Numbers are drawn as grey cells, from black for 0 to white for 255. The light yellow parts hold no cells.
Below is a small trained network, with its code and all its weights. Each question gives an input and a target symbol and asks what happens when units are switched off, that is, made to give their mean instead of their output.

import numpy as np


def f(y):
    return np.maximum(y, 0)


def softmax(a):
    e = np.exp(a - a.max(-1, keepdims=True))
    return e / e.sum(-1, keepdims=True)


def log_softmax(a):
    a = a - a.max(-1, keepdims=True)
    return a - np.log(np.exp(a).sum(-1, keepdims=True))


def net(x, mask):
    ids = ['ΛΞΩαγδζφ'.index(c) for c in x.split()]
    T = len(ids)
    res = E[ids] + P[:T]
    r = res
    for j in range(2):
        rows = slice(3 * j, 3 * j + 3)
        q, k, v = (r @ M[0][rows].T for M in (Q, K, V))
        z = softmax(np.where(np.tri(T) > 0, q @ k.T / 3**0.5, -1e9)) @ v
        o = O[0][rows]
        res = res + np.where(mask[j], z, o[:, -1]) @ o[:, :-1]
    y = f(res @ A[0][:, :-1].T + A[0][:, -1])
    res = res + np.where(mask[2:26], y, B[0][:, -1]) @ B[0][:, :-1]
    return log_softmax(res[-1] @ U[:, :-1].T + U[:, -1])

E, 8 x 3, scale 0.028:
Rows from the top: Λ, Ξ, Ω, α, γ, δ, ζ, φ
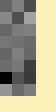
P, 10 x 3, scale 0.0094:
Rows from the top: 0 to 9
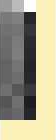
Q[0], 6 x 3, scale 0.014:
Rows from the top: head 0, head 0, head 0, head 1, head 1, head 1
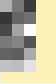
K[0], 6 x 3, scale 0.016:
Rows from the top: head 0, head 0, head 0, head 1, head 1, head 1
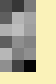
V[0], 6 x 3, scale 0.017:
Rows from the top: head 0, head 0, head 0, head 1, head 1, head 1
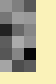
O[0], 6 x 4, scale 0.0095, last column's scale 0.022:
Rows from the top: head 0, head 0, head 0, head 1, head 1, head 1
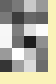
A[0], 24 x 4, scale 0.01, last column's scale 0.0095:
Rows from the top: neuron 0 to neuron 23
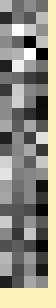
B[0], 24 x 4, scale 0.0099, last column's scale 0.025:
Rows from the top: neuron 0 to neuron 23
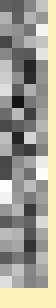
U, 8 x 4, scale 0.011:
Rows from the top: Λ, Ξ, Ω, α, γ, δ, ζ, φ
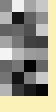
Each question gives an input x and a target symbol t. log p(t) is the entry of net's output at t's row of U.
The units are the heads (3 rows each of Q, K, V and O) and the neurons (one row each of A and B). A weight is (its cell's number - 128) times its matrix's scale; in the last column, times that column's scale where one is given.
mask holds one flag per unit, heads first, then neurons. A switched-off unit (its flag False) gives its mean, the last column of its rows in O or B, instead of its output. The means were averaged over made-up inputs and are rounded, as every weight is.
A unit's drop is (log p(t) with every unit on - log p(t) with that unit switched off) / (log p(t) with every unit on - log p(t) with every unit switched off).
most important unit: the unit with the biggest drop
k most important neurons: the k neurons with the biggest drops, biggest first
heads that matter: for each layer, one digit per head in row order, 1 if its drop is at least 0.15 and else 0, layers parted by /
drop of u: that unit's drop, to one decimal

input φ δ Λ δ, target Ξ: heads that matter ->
11
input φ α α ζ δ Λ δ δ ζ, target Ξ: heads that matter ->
01
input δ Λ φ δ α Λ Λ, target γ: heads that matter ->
11
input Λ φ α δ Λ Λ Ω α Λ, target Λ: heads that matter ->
01
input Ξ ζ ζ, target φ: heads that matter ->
01
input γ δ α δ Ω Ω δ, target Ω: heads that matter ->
01
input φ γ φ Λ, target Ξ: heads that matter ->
11
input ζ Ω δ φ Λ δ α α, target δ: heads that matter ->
10
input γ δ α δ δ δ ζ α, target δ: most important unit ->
neuron 14
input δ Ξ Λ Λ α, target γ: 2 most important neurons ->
neuron 14; neuron 18
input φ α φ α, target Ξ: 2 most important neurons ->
neuron 11; neuron 14
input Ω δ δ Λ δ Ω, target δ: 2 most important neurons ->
neuron 9; neuron 6
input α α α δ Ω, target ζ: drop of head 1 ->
0.2
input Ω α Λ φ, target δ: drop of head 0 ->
0.1
